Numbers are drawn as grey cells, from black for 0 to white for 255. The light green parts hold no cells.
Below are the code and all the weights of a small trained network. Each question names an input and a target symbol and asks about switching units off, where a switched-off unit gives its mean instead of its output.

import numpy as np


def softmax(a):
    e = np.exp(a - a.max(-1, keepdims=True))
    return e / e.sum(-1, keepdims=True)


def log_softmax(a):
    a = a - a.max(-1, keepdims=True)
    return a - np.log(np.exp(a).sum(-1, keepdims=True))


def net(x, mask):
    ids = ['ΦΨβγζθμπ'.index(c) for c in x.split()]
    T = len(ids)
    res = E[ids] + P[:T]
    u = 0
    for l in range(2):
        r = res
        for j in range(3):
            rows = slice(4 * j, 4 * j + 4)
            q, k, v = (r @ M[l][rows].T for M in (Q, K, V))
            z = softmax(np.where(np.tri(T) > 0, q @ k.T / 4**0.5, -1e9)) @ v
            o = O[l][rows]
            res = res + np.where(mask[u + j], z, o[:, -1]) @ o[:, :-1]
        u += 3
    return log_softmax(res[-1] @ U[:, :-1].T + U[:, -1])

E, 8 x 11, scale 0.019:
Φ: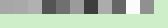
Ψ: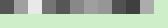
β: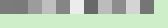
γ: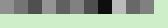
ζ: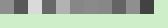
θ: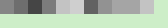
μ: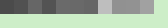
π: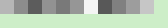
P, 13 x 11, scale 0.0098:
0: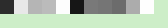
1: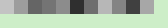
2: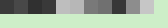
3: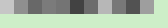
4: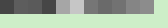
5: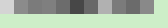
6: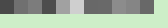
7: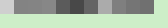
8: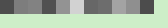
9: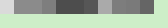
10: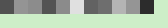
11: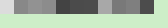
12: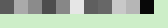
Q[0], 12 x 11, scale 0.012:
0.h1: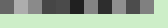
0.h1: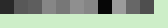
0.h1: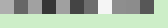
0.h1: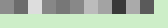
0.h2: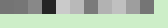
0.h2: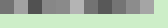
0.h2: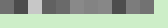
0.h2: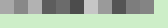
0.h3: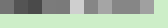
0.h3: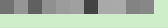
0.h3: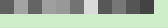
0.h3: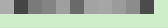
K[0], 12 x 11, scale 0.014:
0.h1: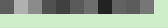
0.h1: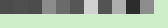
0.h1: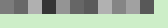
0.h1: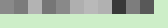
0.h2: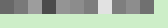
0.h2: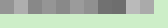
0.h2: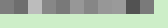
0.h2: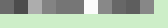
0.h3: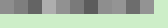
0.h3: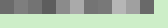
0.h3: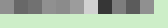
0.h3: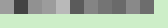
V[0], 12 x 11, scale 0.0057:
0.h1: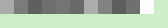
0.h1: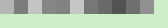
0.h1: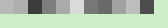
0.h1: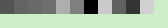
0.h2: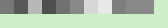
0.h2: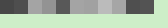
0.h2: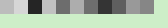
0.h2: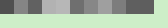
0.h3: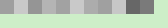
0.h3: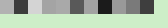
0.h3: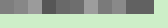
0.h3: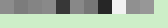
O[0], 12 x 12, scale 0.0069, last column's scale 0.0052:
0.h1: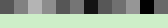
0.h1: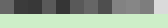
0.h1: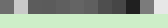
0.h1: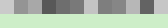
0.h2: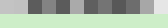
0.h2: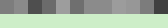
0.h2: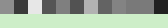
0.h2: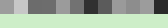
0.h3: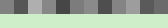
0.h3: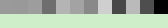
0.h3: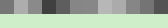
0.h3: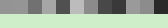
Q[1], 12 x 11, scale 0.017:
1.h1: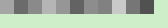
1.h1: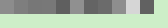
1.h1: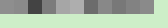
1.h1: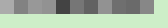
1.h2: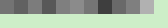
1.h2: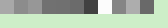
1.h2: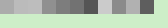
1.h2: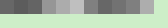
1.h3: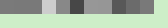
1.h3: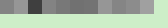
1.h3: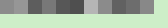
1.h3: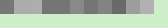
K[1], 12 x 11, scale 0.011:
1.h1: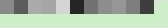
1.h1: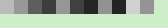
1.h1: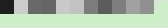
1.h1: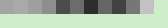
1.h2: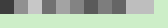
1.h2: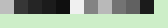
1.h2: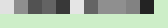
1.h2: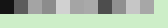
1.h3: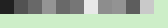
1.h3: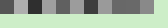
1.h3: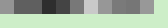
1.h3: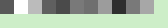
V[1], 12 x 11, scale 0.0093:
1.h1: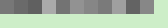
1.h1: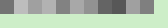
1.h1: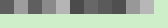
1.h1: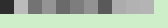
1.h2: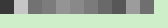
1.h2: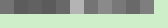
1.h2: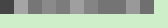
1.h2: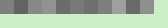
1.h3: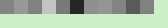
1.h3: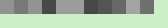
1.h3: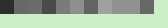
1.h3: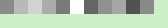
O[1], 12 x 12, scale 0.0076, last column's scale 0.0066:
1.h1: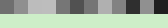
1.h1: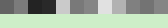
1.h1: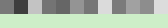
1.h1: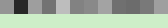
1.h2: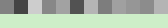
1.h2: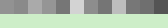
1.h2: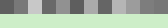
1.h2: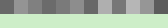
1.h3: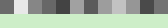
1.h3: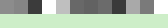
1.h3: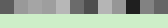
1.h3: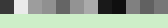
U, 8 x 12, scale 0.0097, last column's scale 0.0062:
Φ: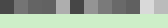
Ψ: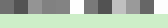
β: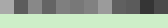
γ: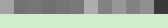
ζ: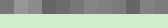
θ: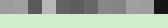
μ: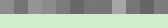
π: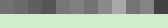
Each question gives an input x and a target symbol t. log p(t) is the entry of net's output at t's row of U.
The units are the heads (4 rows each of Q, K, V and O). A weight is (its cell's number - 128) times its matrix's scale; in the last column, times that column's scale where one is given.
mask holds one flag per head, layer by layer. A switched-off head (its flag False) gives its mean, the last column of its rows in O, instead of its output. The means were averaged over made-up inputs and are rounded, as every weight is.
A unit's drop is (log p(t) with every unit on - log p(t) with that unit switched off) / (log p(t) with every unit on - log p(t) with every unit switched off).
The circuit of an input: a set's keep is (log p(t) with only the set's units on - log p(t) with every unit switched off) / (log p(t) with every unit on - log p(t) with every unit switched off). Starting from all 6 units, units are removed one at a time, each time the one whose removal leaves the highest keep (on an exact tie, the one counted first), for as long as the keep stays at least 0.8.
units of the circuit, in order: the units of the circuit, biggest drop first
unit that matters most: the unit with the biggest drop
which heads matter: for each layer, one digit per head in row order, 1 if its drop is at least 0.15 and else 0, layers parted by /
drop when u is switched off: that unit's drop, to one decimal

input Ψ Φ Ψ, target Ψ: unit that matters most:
0.h1
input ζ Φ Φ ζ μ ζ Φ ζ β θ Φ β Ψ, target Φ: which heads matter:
100 / 110
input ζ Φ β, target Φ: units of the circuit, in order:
1.h2, 1.h1
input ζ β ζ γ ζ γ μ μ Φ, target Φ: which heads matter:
100 / 001
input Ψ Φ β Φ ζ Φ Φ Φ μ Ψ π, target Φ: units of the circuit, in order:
0.h1, 1.h2
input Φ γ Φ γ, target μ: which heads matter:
010 / 101
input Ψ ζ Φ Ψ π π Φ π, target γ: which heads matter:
010 / 001
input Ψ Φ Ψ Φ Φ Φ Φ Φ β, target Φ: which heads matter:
100 / 000
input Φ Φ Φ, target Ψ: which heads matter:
100 / 010
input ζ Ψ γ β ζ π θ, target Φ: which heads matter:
000 / 010
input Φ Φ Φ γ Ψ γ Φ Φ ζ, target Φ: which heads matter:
100 / 010
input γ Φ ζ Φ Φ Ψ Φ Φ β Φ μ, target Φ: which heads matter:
011 / 010
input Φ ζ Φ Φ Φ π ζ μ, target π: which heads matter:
000 / 001
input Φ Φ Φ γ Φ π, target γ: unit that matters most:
1.h3
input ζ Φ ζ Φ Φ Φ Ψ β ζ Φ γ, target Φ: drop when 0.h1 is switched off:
0.3
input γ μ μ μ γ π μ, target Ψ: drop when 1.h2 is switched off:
0.3
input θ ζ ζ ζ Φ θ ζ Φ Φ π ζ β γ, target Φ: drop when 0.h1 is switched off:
0.5
